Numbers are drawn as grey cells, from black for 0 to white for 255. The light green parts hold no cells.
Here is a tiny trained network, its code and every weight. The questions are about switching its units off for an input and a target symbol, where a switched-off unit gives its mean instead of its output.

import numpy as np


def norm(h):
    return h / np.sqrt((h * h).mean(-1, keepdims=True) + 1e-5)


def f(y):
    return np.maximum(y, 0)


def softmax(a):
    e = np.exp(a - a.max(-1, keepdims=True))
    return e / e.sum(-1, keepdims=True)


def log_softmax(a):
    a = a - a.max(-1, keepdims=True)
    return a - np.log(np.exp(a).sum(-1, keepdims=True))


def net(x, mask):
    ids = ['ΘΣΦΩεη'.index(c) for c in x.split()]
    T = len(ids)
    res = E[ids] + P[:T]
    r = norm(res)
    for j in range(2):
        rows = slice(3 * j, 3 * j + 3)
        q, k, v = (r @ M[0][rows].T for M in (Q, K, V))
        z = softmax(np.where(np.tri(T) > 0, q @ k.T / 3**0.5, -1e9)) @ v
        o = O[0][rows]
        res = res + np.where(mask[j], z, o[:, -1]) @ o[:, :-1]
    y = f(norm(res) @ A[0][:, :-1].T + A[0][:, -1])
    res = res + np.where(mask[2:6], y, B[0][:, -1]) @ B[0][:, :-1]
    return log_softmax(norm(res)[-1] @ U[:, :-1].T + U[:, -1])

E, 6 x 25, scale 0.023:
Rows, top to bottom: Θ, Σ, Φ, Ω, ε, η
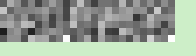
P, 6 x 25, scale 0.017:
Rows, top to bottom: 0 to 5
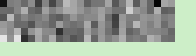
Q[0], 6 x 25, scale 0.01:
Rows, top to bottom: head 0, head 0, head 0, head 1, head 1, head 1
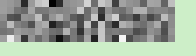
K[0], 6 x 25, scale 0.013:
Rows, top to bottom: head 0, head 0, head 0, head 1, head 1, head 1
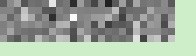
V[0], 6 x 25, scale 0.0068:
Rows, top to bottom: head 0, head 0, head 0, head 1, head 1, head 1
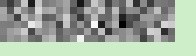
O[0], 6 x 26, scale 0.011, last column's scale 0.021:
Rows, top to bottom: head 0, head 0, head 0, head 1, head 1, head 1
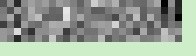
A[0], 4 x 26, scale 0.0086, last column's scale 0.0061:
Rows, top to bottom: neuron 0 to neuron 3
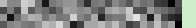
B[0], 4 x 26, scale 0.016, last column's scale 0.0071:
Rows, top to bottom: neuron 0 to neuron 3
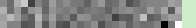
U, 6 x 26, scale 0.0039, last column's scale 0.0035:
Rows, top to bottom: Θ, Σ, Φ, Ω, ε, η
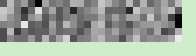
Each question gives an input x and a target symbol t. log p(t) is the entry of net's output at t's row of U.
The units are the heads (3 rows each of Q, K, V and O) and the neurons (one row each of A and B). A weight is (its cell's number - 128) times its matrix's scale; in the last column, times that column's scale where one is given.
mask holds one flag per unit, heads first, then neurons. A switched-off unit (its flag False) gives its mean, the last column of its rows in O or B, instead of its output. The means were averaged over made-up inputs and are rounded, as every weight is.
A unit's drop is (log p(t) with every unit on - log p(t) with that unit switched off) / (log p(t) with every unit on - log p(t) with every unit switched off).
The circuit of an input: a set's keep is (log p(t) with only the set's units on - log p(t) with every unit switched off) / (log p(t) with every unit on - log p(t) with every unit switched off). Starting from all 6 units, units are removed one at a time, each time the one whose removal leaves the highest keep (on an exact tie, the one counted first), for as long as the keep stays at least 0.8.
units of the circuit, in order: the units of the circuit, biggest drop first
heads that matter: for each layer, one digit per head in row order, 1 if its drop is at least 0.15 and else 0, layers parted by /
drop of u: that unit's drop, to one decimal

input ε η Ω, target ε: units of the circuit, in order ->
(head 0; neuron 3)
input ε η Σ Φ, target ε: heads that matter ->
10
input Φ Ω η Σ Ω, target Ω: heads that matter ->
10
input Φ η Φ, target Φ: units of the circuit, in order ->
(head 0; neuron 1)
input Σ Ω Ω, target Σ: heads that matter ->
11
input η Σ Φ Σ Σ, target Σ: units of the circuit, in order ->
(head 0; neuron 2; head 1)
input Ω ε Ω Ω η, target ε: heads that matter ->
10
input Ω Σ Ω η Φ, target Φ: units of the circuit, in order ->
(head 0)
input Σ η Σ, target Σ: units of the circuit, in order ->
(head 0; neuron 2)
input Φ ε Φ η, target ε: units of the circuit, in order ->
(head 0; neuron 3)
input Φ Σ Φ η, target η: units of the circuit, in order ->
(head 0; neuron 3; head 1)
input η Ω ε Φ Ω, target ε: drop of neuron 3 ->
0.2
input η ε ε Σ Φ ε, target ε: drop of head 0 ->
0.2
